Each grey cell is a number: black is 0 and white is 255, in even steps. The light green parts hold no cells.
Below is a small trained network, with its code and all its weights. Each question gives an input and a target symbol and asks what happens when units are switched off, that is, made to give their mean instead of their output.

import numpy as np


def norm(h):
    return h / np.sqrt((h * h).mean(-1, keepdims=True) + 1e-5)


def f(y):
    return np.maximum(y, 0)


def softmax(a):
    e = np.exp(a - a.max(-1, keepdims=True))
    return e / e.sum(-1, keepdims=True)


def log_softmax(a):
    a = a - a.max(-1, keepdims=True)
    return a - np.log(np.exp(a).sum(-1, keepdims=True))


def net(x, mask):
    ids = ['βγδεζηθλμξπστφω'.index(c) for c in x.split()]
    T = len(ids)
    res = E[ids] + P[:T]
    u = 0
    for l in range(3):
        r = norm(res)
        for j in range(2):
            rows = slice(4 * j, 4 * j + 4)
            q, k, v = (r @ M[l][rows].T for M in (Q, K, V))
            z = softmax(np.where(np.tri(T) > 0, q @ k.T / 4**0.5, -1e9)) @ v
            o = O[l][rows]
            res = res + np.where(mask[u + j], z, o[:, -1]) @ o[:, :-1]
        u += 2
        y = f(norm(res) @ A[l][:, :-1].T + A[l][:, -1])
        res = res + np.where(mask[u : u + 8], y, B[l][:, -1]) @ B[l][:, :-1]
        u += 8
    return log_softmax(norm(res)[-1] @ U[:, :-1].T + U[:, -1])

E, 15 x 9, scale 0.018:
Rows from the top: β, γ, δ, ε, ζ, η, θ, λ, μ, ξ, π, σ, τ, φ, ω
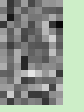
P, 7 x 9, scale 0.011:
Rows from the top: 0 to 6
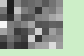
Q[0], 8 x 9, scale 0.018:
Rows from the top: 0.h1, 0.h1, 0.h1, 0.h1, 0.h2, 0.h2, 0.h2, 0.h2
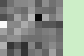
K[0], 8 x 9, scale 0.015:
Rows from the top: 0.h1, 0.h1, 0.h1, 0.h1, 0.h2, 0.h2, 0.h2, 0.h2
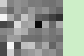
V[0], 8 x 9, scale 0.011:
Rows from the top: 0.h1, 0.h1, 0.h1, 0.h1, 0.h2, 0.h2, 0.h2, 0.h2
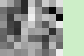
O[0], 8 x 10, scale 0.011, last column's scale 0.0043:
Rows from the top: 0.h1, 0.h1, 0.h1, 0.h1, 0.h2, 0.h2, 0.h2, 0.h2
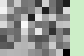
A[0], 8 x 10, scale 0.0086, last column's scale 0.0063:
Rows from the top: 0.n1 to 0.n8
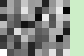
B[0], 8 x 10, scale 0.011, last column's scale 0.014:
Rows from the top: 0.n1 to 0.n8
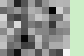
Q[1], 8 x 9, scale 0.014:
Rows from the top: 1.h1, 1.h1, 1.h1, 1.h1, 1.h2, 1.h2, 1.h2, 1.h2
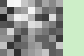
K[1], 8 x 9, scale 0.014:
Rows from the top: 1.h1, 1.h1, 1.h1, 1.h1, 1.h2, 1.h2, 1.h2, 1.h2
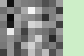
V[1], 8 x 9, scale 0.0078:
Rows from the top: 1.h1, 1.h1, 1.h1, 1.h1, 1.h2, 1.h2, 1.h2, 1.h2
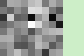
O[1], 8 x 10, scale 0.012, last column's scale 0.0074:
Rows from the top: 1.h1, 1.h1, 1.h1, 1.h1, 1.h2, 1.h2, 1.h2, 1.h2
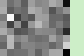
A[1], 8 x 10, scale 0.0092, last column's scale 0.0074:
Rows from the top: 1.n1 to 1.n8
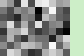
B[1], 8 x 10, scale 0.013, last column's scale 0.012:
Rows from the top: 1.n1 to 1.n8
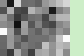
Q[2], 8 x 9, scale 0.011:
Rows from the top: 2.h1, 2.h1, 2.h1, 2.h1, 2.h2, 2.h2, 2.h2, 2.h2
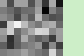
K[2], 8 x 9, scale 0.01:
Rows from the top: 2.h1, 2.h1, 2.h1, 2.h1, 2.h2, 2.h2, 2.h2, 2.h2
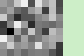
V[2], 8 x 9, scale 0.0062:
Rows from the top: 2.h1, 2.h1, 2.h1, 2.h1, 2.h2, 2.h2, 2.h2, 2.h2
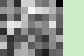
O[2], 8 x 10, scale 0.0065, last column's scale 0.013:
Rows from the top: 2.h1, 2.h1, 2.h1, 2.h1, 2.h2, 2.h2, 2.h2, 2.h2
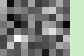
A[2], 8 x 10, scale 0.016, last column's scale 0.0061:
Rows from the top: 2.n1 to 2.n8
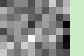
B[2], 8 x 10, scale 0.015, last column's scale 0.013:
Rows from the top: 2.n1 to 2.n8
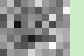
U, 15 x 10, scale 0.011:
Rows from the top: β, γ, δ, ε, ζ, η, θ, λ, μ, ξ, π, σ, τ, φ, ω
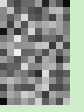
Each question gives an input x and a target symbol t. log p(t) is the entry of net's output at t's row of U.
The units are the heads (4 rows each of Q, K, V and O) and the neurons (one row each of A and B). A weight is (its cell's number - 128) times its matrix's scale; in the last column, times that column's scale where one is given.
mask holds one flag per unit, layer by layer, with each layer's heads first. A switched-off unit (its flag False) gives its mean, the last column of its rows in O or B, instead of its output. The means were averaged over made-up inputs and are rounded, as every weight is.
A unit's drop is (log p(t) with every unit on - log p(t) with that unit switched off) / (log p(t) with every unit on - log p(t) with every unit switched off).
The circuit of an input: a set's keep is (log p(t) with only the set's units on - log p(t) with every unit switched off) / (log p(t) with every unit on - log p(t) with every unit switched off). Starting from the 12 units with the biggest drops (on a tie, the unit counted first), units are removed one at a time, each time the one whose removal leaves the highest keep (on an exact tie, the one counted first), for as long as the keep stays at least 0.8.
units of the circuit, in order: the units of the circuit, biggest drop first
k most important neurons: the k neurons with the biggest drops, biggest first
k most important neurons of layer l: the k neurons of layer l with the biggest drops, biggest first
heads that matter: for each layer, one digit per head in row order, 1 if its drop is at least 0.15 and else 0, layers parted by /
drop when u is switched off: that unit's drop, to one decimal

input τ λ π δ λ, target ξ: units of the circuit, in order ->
[0.h1]
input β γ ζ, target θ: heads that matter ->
10 / 00 / 10
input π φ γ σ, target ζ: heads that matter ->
10 / 00 / 00
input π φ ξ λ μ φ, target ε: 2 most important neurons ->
[0.n3, 0.n8]
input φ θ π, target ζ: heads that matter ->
10 / 00 / 00
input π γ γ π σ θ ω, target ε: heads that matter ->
01 / 10 / 00
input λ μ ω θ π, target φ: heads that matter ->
10 / 00 / 01
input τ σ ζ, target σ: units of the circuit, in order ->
[0.h1, 2.n8]
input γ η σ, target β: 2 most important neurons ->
[0.n8, 1.n1]
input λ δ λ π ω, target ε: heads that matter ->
00 / 00 / 00
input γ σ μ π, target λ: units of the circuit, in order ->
[0.h1, 0.n8]
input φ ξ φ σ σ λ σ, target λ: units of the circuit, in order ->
[0.h1, 0.n8]
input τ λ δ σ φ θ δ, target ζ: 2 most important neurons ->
[2.n6, 1.n1]
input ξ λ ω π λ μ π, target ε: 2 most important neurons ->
[0.n8, 0.n3]
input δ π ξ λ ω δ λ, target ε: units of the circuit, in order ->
[0.h2]
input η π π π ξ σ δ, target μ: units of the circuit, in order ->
[0.h1, 0.n8]
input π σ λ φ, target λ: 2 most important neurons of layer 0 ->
[0.n8, 0.n1]
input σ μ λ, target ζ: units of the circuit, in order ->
[0.h2, 1.n2]
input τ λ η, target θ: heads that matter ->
01 / 00 / 00
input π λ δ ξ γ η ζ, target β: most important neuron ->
[2.n6]
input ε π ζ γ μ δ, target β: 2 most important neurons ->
[2.n6, 0.n8]
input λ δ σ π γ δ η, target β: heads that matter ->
10 / 00 / 01
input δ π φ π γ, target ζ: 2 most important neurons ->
[1.n1, 2.n2]
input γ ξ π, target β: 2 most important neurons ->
[2.n6, 0.n8]
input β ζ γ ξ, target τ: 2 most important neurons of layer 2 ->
[2.n2, 2.n6]
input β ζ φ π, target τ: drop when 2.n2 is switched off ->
0.1
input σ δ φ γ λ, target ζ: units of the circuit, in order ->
[0.h1]
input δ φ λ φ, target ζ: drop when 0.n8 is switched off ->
-0.1
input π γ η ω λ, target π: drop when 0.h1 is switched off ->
0.7
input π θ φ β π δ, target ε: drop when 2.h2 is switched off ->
-0.1
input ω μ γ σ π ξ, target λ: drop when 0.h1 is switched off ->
0.4
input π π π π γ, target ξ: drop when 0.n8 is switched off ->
0.1
